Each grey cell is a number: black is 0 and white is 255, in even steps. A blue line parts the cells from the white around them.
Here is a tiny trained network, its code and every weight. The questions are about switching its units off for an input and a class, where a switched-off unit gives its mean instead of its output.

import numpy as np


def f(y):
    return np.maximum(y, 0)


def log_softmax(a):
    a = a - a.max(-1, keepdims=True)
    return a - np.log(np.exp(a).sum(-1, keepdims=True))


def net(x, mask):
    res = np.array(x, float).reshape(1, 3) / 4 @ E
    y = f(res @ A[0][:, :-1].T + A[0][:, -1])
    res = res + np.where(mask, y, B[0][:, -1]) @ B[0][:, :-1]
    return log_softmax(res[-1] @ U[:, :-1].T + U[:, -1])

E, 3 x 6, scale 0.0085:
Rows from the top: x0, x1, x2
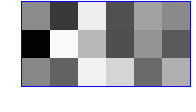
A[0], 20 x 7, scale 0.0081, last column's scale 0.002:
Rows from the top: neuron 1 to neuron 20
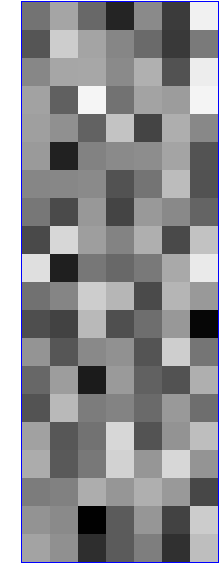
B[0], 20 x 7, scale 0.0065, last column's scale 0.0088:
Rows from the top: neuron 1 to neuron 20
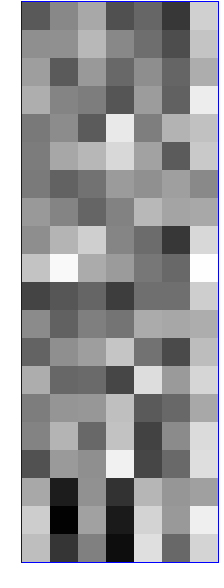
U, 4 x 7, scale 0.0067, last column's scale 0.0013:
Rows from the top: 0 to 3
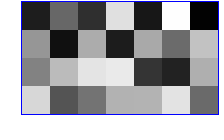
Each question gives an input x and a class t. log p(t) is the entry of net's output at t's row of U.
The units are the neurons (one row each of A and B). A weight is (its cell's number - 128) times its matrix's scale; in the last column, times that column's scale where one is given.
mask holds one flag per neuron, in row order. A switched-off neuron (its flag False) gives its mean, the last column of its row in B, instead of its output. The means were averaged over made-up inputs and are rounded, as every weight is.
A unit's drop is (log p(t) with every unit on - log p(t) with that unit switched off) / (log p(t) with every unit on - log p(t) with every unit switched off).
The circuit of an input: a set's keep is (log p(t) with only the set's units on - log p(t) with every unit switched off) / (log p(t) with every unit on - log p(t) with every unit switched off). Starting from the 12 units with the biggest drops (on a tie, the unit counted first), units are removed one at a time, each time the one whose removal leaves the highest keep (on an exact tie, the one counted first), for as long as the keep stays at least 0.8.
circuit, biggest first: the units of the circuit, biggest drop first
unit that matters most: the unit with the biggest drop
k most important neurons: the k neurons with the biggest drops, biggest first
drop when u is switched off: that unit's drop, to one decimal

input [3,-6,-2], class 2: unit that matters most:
neuron 10
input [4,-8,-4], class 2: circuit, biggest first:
[neuron 10; neuron 6]
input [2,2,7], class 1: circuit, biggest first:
[neuron 10; neuron 11]
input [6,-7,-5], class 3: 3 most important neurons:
[neuron 9; neuron 1; neuron 8]
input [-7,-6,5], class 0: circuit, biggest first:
[neuron 5; neuron 9; neuron 16]
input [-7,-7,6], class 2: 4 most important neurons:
[neuron 10; neuron 13; neuron 6; neuron 17]
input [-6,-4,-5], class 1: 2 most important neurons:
[neuron 19; neuron 20]
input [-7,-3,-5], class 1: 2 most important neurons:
[neuron 19; neuron 20]
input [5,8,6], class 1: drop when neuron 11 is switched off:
0.2
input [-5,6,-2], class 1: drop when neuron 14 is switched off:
0.3
